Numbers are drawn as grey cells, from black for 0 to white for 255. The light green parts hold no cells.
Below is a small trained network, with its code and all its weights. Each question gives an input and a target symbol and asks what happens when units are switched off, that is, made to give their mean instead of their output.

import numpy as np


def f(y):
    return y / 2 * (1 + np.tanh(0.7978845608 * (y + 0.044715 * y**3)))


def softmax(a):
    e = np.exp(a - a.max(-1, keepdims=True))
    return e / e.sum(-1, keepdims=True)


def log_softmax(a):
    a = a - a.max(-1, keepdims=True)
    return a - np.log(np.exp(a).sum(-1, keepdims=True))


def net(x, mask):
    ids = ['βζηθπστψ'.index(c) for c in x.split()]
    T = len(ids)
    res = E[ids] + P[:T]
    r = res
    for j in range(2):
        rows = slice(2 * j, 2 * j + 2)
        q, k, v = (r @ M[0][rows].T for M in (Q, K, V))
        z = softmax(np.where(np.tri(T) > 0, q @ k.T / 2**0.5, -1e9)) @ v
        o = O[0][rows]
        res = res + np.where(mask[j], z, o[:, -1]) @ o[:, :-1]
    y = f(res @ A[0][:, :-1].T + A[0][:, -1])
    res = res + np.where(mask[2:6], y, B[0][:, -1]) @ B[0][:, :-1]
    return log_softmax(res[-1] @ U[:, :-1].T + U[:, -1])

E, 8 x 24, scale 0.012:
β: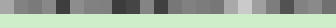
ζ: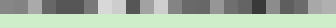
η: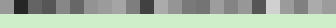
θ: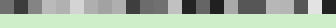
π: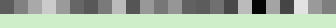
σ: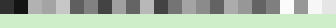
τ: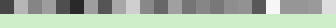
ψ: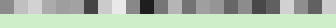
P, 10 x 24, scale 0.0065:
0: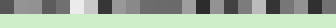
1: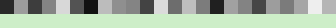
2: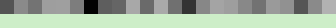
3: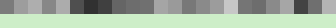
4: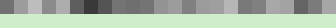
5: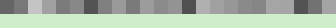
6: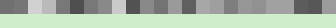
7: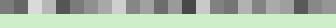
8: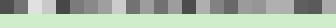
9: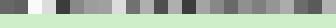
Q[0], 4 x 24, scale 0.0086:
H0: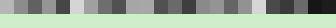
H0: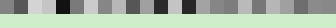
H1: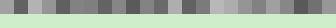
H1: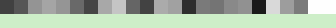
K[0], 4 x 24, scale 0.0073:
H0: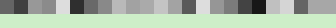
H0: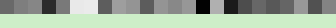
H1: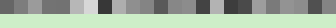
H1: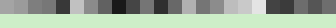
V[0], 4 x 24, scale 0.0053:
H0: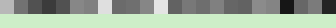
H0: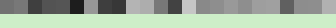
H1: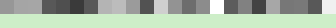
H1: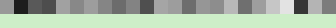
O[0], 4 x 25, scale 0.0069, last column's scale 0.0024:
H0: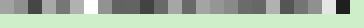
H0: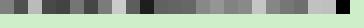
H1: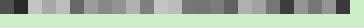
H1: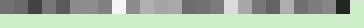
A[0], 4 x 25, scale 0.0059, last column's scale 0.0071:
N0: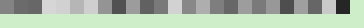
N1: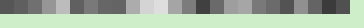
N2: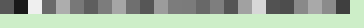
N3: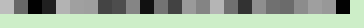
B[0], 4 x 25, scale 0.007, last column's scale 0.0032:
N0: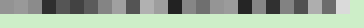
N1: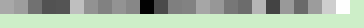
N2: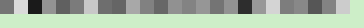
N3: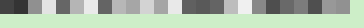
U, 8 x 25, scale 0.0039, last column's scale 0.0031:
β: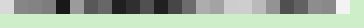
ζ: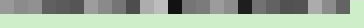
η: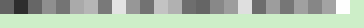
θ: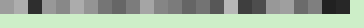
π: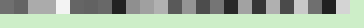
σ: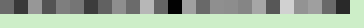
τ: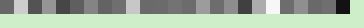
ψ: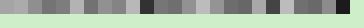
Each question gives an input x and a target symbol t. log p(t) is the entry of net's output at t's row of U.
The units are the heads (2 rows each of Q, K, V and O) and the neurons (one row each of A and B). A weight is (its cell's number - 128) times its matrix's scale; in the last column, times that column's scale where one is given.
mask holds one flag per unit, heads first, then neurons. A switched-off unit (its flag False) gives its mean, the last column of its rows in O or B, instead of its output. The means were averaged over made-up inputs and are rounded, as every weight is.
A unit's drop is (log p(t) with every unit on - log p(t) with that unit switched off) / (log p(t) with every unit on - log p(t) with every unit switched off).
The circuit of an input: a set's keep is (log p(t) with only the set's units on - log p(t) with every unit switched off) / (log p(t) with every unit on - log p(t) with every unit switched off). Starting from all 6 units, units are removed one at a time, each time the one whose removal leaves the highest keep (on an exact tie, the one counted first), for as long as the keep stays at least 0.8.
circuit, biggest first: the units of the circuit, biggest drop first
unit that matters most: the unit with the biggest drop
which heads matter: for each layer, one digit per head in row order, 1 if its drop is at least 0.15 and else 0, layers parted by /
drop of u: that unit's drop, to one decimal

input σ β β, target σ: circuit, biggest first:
(H0)
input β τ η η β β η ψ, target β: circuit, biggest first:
(H1 H0)
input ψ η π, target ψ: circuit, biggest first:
(N1 H0)
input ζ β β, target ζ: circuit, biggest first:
(H0 N0 H1)
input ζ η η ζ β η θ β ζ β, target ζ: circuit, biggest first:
(N0 H0 H1)
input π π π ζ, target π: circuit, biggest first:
(H1 H0)
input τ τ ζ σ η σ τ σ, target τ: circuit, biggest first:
(N2 H0 H1)
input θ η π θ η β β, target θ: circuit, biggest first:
(H0 H1)
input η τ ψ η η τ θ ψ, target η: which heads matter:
01
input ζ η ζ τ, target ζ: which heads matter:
11
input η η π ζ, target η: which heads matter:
01
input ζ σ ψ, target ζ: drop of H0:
0.7
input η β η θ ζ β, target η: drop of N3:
0.0
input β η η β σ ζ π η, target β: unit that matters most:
H1
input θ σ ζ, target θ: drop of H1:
0.6
